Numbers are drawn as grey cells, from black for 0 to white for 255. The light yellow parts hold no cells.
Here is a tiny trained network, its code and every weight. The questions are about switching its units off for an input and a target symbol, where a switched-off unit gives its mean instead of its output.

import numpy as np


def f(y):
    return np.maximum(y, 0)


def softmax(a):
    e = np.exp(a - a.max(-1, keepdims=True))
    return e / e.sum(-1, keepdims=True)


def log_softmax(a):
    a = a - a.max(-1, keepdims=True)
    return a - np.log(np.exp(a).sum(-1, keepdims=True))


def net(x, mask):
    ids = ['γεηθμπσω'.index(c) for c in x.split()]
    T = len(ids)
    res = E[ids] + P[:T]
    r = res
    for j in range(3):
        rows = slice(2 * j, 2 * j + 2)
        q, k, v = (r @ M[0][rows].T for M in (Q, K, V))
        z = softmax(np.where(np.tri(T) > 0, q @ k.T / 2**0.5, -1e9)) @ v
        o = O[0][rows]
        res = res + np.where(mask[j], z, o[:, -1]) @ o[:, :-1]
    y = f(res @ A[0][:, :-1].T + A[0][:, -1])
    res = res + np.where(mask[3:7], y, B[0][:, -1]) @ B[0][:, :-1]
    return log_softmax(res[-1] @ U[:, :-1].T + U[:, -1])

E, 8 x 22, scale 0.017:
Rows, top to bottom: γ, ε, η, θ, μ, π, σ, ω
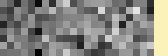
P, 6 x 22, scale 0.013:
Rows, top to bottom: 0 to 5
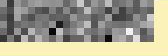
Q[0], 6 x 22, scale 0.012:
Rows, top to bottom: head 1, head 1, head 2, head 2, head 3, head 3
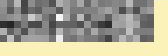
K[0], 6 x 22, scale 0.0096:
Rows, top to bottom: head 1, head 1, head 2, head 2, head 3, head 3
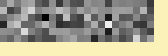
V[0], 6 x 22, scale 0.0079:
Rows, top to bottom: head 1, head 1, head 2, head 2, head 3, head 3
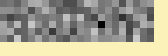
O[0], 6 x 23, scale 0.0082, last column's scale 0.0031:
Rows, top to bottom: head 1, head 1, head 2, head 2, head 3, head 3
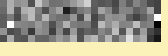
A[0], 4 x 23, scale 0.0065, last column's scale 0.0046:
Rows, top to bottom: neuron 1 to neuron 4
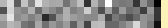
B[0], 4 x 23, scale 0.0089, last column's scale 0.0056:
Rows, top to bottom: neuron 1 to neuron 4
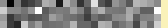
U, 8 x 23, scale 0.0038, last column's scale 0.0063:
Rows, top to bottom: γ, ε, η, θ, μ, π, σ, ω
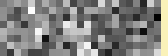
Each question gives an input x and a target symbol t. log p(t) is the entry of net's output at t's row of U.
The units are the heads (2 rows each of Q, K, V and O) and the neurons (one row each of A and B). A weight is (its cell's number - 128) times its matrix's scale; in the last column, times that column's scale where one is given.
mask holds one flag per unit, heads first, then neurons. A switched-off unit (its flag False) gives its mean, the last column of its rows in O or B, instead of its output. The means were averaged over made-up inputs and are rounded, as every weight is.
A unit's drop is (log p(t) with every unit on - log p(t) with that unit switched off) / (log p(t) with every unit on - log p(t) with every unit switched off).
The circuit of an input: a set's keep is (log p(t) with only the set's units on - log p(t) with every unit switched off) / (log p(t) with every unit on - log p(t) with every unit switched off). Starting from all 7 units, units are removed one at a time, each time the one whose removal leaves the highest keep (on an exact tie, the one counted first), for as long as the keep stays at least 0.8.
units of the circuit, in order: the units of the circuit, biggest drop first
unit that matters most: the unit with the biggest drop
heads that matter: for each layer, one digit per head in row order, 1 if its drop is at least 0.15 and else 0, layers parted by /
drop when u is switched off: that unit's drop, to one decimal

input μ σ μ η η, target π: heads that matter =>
011
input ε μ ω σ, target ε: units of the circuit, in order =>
[head 2; head 3]
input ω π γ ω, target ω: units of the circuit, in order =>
[head 2]
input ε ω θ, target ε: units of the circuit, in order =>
[head 3; head 2]
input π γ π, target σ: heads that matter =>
100
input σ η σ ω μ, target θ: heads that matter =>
011
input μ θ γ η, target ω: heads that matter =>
010
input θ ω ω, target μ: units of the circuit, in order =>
[head 1; head 3; head 2]
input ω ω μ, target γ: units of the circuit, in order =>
[head 2; head 1]
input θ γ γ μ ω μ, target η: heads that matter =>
011
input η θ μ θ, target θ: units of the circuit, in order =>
[head 3; head 2]
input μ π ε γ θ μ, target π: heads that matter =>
011
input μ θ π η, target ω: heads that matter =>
010
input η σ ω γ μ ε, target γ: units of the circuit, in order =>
[head 1; head 3]
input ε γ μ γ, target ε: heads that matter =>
011
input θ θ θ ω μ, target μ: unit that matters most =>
head 1
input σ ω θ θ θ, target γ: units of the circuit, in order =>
[head 2; head 3]
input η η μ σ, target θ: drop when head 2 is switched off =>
0.2
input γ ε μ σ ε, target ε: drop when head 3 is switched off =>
0.3
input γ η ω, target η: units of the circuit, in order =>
[head 3]
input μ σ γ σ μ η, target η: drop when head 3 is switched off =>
0.5
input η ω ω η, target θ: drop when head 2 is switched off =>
0.2
